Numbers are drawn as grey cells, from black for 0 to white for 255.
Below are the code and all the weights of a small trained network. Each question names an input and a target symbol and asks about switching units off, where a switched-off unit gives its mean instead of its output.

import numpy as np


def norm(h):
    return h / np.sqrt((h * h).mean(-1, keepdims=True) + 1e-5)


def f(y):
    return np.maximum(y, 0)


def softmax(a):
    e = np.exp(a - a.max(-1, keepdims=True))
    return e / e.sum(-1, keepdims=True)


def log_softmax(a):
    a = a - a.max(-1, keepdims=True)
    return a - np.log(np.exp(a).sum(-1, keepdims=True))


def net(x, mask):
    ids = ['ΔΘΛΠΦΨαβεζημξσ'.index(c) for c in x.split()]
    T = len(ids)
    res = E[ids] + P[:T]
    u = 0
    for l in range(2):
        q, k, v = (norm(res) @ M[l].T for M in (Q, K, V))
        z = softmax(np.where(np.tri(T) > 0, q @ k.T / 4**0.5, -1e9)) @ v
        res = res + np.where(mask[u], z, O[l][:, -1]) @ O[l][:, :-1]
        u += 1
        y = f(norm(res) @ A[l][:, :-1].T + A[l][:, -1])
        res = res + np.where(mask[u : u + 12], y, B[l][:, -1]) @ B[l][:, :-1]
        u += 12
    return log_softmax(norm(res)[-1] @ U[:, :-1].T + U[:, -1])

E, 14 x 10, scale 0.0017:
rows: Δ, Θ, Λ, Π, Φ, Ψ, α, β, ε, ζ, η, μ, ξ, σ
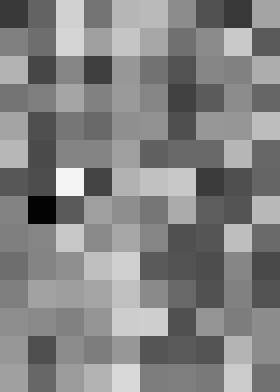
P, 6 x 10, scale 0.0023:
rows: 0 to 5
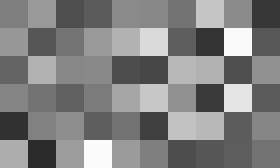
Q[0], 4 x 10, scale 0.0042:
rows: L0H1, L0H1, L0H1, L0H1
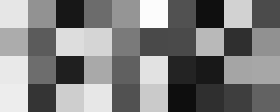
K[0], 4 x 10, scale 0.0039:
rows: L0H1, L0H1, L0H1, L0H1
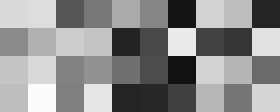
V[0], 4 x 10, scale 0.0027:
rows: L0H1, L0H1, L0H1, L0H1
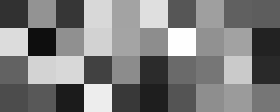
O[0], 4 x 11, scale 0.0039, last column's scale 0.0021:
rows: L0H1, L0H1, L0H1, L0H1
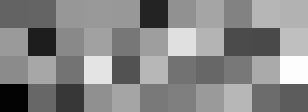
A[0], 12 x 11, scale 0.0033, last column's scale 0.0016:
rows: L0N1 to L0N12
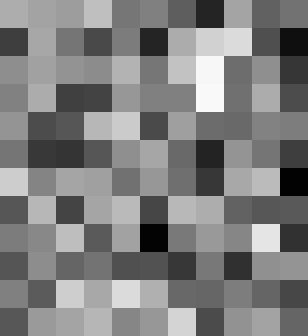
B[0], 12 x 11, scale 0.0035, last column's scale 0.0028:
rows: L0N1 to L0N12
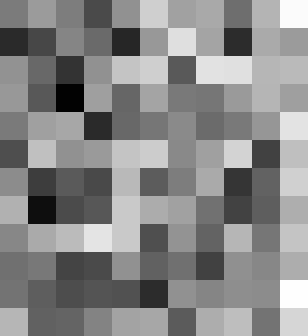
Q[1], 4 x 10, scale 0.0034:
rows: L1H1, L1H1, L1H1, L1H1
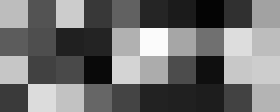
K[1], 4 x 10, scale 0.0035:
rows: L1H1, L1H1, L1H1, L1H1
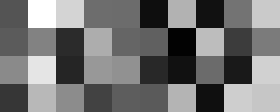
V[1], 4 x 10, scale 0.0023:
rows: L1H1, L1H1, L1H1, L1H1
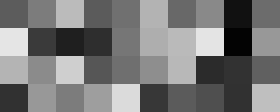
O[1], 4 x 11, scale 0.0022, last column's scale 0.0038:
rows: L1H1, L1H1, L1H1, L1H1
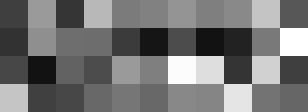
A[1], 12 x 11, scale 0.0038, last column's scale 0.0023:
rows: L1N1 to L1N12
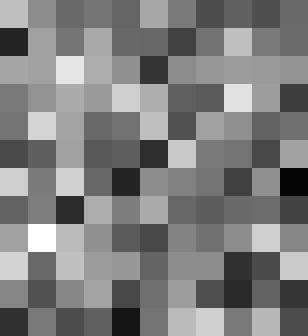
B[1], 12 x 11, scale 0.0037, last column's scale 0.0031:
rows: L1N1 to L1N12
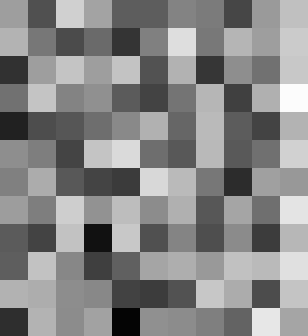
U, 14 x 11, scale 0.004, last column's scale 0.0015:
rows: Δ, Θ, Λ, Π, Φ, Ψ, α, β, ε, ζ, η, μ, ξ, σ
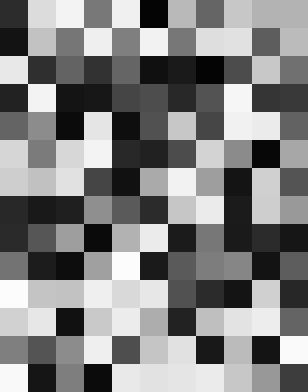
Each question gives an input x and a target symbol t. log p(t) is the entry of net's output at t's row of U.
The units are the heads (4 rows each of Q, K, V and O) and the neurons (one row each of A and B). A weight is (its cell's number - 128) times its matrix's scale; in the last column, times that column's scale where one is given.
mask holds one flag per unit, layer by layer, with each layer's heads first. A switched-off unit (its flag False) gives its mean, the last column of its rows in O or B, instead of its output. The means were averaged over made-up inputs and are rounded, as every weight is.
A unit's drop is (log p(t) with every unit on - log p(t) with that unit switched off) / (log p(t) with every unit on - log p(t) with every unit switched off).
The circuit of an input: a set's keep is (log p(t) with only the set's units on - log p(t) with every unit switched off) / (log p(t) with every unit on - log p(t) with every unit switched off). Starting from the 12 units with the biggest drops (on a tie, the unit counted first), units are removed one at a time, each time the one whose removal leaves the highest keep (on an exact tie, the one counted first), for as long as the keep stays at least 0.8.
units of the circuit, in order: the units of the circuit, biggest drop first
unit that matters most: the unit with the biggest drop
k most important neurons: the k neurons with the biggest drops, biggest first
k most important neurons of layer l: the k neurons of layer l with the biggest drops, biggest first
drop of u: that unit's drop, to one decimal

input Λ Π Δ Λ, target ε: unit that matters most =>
L0N6
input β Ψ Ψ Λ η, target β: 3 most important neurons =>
[L0N2, L0N8, L1N12]
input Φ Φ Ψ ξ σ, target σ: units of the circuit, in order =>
[L0N3, L0N8]
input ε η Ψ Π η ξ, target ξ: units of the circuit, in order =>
[L0H1, L1N8]
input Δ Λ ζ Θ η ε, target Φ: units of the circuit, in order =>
[L0H1, L1N2]
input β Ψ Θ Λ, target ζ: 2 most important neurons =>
[L1N6, L0N6]
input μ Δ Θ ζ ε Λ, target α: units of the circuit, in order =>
[L0H1, L1N10, L0N3]
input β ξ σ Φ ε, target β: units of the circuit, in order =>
[L0N2, L1N6]
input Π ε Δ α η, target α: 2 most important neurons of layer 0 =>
[L0N9, L0N6]
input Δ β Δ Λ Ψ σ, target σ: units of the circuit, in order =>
[L0H1, L1H1, L0N9, L0N5]
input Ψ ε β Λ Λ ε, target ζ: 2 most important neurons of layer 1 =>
[L1N6, L1N4]
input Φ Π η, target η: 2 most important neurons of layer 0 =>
[L0N8, L0N11]
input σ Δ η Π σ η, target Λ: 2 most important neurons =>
[L0N11, L0N6]
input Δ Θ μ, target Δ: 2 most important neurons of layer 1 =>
[L1N9, L1N3]
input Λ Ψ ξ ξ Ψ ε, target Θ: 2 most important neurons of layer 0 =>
[L0N6, L0N1]
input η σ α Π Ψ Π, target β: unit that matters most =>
L1H1
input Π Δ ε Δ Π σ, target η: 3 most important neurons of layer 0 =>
[L0N1, L0N7, L0N3]
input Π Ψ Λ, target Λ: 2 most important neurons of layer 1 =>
[L1N1, L1N10]
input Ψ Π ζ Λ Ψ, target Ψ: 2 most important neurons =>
[L1N11, L0N1]
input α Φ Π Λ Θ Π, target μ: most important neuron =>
[L0N1]
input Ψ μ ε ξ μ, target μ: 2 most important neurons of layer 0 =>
[L0N3, L0N4]
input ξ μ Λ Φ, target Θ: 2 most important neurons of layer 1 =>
[L1N5, L1N4]
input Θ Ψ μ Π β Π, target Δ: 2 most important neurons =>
[L0N9, L1N3]
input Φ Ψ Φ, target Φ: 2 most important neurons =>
[L0N2, L0N4]
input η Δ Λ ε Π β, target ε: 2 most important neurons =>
[L0N6, L0N1]
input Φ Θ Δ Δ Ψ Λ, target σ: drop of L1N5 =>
0.0
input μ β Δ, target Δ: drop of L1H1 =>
0.1
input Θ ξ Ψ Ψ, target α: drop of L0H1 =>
0.9
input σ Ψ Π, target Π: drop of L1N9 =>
0.2
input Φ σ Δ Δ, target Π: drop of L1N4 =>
0.1
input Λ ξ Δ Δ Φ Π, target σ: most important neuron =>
[L0N9]
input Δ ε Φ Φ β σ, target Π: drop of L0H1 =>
0.4
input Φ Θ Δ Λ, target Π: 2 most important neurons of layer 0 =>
[L0N6, L0N2]
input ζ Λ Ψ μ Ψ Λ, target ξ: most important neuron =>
[L0N6]
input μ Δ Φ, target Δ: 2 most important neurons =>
[L0N9, L1N3]
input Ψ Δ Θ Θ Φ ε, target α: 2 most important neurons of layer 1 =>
[L1N7, L1N10]
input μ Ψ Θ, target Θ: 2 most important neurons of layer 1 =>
[L1N5, L1N10]
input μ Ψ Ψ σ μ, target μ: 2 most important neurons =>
[L0N3, L0N4]
